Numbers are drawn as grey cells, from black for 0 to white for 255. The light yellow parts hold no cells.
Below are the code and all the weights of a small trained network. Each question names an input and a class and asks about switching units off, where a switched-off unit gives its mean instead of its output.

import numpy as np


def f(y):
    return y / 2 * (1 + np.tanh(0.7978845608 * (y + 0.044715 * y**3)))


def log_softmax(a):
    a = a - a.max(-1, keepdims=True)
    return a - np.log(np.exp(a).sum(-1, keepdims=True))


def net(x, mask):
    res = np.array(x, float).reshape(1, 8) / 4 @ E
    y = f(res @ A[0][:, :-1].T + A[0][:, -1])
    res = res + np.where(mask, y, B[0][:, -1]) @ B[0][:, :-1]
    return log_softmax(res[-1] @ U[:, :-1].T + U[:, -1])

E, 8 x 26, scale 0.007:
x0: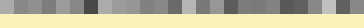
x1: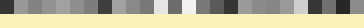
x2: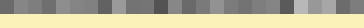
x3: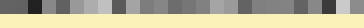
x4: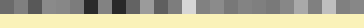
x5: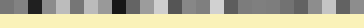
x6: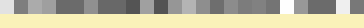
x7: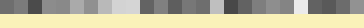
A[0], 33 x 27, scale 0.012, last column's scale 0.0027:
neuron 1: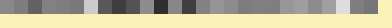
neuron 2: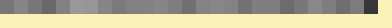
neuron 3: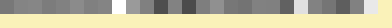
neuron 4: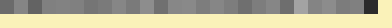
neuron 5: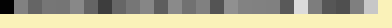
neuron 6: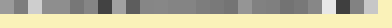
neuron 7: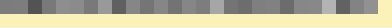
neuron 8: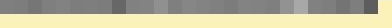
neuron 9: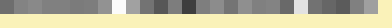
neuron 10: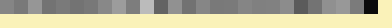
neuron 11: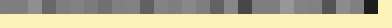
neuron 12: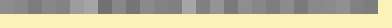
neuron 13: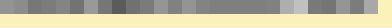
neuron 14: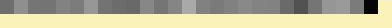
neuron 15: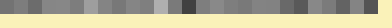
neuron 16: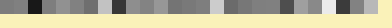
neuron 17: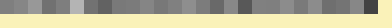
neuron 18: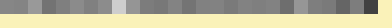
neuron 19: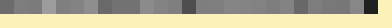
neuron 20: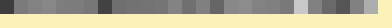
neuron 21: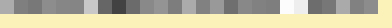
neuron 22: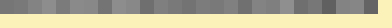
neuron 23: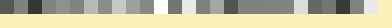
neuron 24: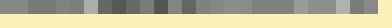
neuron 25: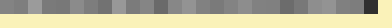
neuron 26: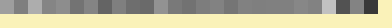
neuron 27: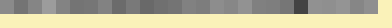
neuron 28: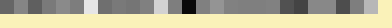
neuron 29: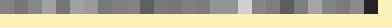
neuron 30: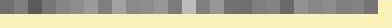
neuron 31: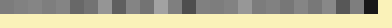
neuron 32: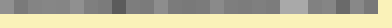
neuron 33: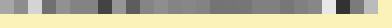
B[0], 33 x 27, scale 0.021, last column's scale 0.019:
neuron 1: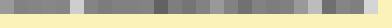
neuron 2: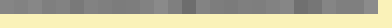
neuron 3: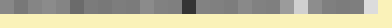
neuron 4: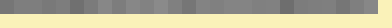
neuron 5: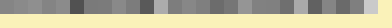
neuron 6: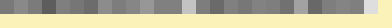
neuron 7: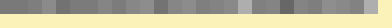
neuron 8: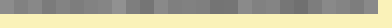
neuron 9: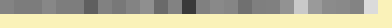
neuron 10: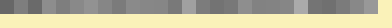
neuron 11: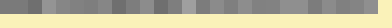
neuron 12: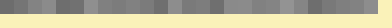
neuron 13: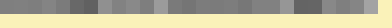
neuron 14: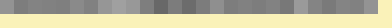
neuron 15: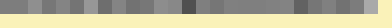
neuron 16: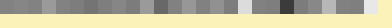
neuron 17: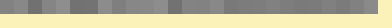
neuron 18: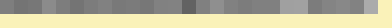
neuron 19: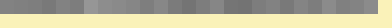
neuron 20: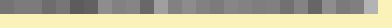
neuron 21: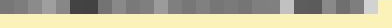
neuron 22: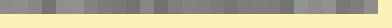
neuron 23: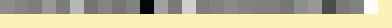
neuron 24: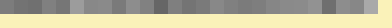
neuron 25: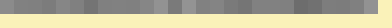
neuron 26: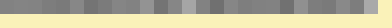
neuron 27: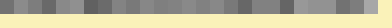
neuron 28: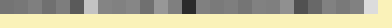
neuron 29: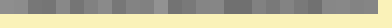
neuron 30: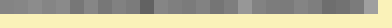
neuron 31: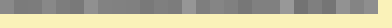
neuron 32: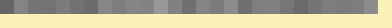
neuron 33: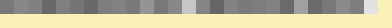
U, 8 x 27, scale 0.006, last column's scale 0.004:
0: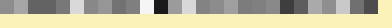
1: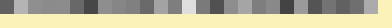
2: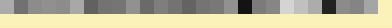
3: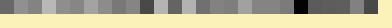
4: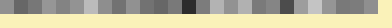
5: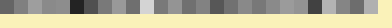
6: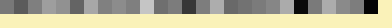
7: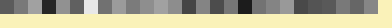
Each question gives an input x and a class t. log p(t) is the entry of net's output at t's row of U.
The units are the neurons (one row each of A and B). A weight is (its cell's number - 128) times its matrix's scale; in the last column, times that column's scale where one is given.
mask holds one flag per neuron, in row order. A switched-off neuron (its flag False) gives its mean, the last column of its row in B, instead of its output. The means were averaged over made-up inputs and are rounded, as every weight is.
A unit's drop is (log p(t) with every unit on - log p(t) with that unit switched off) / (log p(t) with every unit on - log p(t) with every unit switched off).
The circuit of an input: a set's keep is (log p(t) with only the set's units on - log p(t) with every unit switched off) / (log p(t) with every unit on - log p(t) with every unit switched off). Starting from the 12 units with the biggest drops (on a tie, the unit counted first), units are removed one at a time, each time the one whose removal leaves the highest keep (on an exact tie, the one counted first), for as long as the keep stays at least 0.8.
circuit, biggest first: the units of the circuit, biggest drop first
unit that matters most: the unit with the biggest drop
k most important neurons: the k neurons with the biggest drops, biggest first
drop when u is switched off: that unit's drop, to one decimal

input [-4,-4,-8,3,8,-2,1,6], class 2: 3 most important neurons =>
neuron 16; neuron 28; neuron 1
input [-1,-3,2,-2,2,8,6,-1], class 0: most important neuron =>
neuron 1
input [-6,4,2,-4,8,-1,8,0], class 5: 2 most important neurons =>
neuron 21; neuron 23
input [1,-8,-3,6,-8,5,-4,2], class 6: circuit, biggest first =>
neuron 28; neuron 16; neuron 23
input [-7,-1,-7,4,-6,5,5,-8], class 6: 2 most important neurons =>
neuron 23; neuron 28
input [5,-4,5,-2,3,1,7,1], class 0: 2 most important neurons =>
neuron 3; neuron 23
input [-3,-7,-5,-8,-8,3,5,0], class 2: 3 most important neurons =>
neuron 16; neuron 1; neuron 7
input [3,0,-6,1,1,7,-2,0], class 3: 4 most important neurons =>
neuron 9; neuron 3; neuron 1; neuron 23
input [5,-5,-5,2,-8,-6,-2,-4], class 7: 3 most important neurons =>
neuron 16; neuron 23; neuron 1
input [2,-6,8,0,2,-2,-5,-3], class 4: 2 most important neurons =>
neuron 21; neuron 23
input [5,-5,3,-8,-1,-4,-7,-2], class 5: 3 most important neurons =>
neuron 23; neuron 3; neuron 9
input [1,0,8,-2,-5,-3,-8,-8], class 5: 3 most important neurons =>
neuron 23; neuron 33; neuron 6
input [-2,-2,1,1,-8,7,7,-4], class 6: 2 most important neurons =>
neuron 23; neuron 28
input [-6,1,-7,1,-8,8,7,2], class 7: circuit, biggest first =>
neuron 28
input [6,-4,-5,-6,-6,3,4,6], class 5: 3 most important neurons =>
neuron 23; neuron 1; neuron 24
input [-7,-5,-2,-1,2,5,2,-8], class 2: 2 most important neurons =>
neuron 16; neuron 1
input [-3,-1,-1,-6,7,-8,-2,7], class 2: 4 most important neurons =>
neuron 16; neuron 9; neuron 21; neuron 3
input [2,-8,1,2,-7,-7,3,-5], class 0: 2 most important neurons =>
neuron 23; neuron 21
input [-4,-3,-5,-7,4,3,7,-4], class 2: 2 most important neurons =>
neuron 1; neuron 16
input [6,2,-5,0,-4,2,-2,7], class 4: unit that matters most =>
neuron 16
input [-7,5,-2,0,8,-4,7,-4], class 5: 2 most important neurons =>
neuron 23; neuron 21
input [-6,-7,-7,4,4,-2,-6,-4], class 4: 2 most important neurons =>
neuron 1; neuron 21
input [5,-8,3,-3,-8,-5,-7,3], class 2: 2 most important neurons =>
neuron 16; neuron 9
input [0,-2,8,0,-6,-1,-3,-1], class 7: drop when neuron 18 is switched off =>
0.0
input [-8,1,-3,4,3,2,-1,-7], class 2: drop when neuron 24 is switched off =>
0.1
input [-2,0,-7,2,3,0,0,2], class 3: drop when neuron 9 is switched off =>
0.3
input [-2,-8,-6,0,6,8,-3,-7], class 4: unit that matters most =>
neuron 28
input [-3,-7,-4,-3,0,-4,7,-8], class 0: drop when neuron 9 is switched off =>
0.3
